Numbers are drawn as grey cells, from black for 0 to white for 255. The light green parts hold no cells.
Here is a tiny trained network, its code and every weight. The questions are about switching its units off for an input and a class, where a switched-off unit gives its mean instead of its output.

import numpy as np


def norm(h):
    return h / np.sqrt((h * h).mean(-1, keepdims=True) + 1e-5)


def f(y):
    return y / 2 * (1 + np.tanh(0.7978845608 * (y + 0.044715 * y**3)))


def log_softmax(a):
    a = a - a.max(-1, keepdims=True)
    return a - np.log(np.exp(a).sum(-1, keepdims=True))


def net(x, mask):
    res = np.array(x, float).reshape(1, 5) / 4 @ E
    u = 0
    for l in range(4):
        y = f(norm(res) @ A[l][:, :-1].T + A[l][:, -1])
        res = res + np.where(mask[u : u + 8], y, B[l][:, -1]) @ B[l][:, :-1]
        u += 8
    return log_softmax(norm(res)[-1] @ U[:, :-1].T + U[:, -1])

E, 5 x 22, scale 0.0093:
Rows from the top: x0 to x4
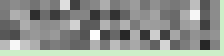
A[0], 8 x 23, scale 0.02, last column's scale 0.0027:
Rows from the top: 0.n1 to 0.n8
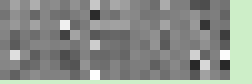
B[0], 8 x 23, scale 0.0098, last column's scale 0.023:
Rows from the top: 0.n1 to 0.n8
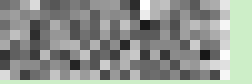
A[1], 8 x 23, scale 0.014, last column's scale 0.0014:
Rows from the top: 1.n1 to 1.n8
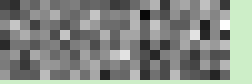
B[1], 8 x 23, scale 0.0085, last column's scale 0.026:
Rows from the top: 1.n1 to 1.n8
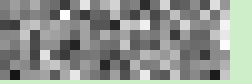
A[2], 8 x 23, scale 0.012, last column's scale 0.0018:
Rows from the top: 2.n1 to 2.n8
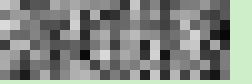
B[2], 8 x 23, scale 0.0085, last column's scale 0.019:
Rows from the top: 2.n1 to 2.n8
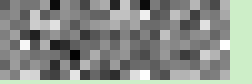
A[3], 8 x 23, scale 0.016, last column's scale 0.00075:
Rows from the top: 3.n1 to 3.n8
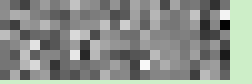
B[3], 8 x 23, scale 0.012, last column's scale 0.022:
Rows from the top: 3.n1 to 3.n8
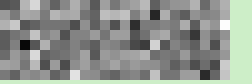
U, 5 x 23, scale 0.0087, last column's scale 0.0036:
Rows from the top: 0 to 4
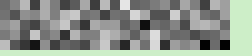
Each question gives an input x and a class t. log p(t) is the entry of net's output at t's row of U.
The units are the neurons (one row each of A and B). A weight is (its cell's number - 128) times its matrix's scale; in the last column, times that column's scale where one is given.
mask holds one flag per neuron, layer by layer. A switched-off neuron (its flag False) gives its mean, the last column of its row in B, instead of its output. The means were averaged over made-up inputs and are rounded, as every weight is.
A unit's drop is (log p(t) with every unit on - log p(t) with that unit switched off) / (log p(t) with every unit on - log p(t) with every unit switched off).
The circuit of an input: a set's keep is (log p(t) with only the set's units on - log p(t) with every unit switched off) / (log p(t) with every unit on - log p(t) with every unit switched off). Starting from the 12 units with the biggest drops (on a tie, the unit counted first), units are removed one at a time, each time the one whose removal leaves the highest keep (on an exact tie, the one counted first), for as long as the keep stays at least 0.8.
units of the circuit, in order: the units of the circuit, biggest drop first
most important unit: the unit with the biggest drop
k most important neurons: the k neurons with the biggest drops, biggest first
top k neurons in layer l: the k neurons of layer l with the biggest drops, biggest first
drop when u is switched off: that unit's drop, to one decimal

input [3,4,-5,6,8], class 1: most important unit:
1.n8
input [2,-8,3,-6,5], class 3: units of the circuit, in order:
0.n1, 3.n7
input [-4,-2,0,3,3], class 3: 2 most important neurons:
0.n1, 0.n6
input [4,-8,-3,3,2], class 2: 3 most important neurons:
0.n6, 0.n1, 0.n3
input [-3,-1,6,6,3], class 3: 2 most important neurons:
0.n1, 0.n6
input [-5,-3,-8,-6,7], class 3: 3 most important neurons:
0.n1, 0.n3, 3.n7
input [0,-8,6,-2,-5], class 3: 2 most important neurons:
0.n6, 0.n5
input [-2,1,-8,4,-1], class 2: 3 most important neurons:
0.n7, 0.n6, 0.n4
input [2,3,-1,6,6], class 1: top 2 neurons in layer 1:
1.n8, 1.n2
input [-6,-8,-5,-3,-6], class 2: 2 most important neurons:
0.n7, 0.n8
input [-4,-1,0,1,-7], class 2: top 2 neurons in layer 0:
0.n6, 0.n5
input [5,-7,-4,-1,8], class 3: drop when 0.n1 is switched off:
1.0
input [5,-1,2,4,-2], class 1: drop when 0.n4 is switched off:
0.0
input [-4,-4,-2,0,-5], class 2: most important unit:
0.n7
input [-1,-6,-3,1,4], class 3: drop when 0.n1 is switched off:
1.2
